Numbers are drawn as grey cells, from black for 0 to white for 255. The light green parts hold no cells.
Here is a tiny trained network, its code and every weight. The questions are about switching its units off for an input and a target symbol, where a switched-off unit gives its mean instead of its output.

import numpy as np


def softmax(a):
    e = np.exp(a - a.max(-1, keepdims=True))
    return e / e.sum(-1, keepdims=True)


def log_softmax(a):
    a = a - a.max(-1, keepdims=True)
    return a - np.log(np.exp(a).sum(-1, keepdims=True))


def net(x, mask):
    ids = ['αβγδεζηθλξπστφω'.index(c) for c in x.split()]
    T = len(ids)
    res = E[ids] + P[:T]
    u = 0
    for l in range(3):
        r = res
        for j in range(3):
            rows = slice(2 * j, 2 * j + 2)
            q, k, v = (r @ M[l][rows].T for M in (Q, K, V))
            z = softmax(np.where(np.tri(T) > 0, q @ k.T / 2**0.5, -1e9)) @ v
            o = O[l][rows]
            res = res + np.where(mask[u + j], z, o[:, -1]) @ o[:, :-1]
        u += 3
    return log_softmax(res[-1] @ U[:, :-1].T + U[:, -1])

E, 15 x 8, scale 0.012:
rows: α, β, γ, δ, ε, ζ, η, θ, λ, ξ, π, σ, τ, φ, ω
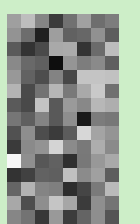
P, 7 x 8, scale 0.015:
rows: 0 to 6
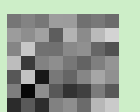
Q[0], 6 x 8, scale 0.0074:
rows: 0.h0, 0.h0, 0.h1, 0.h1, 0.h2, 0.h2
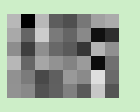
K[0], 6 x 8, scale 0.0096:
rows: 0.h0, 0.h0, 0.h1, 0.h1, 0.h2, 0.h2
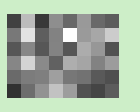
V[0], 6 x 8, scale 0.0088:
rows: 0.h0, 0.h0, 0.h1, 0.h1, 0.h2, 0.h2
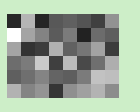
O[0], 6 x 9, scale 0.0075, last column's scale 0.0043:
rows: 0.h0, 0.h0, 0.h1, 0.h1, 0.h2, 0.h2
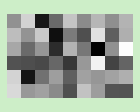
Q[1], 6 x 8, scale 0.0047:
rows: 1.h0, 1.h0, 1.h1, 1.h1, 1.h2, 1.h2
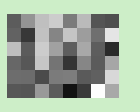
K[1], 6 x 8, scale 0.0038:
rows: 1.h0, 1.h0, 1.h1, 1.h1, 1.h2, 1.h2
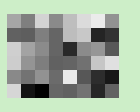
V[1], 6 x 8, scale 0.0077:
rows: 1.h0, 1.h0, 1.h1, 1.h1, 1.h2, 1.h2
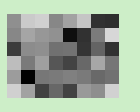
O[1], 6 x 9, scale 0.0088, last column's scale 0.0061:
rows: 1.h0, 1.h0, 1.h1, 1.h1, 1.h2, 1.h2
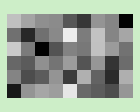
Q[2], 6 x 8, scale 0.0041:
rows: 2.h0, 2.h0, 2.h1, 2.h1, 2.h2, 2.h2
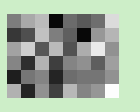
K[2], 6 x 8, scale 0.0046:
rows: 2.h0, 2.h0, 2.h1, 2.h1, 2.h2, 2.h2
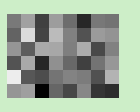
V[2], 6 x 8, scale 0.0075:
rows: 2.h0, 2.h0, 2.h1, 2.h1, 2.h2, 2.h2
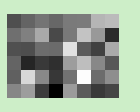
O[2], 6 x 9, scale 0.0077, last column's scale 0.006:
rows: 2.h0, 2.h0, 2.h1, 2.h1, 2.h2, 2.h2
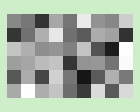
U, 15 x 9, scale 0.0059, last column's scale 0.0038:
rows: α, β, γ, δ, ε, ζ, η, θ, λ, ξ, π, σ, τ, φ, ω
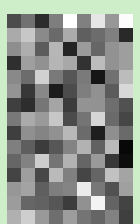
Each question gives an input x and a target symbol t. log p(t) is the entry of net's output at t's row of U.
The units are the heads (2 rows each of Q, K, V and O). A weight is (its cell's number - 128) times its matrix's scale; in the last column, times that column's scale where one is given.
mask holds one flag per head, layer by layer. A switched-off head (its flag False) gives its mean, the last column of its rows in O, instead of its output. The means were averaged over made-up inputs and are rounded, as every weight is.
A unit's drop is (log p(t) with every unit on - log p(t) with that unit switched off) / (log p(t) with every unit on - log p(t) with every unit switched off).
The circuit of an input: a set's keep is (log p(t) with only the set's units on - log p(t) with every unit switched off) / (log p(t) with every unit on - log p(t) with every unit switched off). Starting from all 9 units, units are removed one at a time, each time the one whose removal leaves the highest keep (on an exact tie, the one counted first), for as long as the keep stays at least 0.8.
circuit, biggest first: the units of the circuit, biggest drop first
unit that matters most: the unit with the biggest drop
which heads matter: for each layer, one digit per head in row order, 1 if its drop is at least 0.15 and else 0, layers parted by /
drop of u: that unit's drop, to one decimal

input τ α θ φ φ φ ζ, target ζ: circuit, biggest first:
(0.h0; 0.h1)
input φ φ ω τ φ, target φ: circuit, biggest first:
(0.h0; 1.h1; 2.h2; 1.h2)
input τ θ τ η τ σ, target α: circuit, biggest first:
(0.h0)
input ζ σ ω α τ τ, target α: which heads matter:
100 / 100 / 010
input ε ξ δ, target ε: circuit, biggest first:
(2.h0; 0.h0; 1.h1)
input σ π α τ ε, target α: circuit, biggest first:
(2.h1; 1.h0)
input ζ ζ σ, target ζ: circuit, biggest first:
(0.h0; 1.h2; 2.h2)
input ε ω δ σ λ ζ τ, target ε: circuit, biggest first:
(0.h0; 0.h1)
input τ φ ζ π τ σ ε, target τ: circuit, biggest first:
(2.h1; 1.h2; 1.h0; 0.h1)
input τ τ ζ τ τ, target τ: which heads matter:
001 / 101 / 111
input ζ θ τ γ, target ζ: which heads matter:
110 / 101 / 101
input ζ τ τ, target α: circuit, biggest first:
(1.h0; 2.h1; 0.h1)
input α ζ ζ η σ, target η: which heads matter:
110 / 000 / 100
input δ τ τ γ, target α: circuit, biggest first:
(0.h0)
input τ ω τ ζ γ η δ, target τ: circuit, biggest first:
(2.h1; 1.h0; 1.h2)
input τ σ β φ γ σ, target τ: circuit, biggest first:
(2.h1; 0.h0; 1.h2)
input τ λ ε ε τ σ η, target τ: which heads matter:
000 / 101 / 010
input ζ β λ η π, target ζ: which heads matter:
110 / 100 / 011
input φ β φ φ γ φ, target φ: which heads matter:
101 / 011 / 001
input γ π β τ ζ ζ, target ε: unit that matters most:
0.h1
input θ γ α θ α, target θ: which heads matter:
110 / 110 / 111
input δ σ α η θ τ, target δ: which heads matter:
100 / 100 / 101
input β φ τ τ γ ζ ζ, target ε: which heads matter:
110 / 000 / 000
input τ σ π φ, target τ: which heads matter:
011 / 101 / 110
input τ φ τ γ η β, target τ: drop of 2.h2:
0.1
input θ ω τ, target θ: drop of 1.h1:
0.3
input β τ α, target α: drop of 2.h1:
0.4
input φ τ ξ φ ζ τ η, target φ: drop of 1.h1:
0.4
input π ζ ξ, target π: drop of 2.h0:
0.3
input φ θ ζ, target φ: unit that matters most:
0.h0
